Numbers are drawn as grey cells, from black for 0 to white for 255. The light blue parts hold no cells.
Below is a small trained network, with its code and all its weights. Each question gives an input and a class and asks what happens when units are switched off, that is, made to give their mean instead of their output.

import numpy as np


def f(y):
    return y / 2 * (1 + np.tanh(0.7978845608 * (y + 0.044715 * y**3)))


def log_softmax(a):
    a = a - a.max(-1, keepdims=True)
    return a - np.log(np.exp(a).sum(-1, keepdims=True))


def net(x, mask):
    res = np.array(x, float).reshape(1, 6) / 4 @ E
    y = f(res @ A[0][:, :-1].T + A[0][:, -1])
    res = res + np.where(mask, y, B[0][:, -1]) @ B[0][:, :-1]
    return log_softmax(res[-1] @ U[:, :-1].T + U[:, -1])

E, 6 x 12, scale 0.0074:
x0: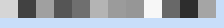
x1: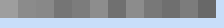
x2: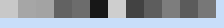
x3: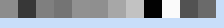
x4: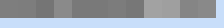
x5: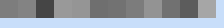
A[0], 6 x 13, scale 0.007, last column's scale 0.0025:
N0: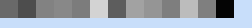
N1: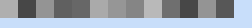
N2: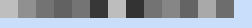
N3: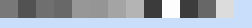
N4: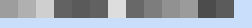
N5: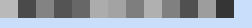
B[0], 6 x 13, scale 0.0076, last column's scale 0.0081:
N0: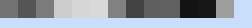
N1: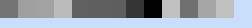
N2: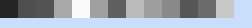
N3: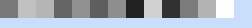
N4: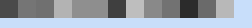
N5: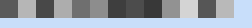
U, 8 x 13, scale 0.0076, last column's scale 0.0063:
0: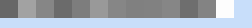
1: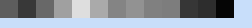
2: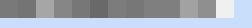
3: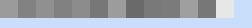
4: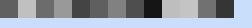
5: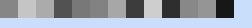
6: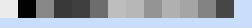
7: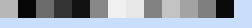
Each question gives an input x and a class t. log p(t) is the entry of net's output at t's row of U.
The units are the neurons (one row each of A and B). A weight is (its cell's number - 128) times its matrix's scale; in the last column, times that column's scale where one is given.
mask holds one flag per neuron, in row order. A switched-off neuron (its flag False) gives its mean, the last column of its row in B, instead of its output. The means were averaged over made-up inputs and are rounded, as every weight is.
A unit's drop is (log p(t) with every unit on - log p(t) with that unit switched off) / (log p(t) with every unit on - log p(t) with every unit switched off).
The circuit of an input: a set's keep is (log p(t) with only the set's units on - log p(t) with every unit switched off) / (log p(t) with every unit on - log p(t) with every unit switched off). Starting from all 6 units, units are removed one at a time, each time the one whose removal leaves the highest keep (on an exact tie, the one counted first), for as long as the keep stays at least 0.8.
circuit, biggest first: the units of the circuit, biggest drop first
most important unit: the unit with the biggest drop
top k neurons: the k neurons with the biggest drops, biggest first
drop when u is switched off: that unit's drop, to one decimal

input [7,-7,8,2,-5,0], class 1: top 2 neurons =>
(N2, N4)
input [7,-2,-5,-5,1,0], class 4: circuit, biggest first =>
(N1, N5)
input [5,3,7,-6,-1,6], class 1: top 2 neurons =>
(N2, N3)
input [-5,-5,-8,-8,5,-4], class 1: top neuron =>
(N0)
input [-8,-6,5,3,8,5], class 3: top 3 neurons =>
(N1, N5, N3)
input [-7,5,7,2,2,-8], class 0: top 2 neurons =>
(N4, N0)
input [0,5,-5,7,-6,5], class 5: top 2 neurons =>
(N3, N2)
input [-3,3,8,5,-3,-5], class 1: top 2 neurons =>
(N4, N2)
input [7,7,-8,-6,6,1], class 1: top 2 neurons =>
(N0, N3)
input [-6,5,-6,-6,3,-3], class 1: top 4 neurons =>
(N0, N3, N1, N5)
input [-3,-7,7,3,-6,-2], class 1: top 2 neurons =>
(N2, N4)
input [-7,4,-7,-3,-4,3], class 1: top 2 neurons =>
(N0, N3)
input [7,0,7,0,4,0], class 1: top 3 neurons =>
(N2, N4, N3)
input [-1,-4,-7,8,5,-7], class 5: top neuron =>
(N3)
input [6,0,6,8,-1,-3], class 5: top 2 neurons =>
(N3, N0)
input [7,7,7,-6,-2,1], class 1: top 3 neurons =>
(N2, N4, N3)
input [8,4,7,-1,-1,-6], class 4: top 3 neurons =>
(N1, N5, N0)
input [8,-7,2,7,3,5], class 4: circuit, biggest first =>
(N5, N1)
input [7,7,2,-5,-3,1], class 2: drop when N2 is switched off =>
0.0
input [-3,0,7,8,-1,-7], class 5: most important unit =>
N3
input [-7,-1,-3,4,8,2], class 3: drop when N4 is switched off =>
0.1
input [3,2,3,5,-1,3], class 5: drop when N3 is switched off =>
1.1
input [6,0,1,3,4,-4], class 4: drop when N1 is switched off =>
0.4
